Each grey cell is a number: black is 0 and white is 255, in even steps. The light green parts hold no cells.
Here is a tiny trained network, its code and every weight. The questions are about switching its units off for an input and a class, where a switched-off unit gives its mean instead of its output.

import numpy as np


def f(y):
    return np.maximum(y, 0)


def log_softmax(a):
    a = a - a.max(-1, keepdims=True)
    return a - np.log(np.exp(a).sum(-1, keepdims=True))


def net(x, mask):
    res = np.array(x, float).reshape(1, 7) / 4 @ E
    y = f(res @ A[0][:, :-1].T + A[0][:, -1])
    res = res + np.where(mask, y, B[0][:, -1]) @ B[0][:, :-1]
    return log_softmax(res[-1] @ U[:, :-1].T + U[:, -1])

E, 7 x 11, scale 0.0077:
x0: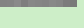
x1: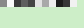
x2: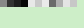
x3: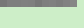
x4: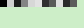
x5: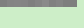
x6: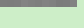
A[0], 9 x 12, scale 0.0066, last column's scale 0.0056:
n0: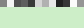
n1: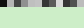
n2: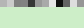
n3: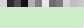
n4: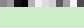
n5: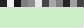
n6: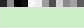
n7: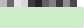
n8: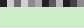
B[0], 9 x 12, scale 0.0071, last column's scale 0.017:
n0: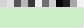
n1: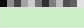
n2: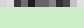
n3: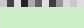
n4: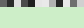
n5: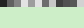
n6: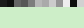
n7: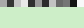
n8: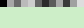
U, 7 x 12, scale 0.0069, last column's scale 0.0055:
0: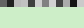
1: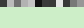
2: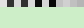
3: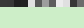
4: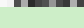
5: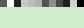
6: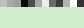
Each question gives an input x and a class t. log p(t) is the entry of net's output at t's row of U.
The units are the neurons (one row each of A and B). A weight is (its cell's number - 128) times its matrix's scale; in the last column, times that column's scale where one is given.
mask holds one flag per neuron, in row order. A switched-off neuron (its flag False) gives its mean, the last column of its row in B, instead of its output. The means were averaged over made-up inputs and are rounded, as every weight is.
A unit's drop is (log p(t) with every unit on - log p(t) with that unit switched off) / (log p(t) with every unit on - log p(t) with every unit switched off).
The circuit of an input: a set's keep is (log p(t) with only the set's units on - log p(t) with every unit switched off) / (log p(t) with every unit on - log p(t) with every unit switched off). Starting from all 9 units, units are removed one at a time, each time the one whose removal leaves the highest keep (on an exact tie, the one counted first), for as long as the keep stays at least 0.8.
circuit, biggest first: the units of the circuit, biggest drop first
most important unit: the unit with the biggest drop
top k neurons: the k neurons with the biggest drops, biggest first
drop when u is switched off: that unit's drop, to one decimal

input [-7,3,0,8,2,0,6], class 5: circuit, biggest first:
n7
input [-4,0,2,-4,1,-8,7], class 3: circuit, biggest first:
n7; n0
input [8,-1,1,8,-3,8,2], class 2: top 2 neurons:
n0; n5
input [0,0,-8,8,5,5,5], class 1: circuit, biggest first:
n0; n8
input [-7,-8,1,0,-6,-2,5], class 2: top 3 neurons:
n3; n0; n5
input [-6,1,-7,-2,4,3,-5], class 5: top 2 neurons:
n5; n3
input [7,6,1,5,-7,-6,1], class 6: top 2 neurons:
n4; n3
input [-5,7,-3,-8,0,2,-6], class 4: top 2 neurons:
n2; n1
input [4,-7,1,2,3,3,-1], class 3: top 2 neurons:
n0; n2
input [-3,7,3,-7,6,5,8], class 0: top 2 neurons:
n4; n6
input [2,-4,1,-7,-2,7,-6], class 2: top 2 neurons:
n0; n5
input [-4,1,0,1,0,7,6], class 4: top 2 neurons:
n6; n4
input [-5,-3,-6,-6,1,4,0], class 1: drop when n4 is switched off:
0.3
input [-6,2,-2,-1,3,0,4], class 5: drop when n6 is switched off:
0.0
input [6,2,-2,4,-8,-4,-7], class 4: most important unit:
n2
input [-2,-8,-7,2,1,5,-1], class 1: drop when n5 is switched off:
0.1
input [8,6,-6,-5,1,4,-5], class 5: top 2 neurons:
n5; n8
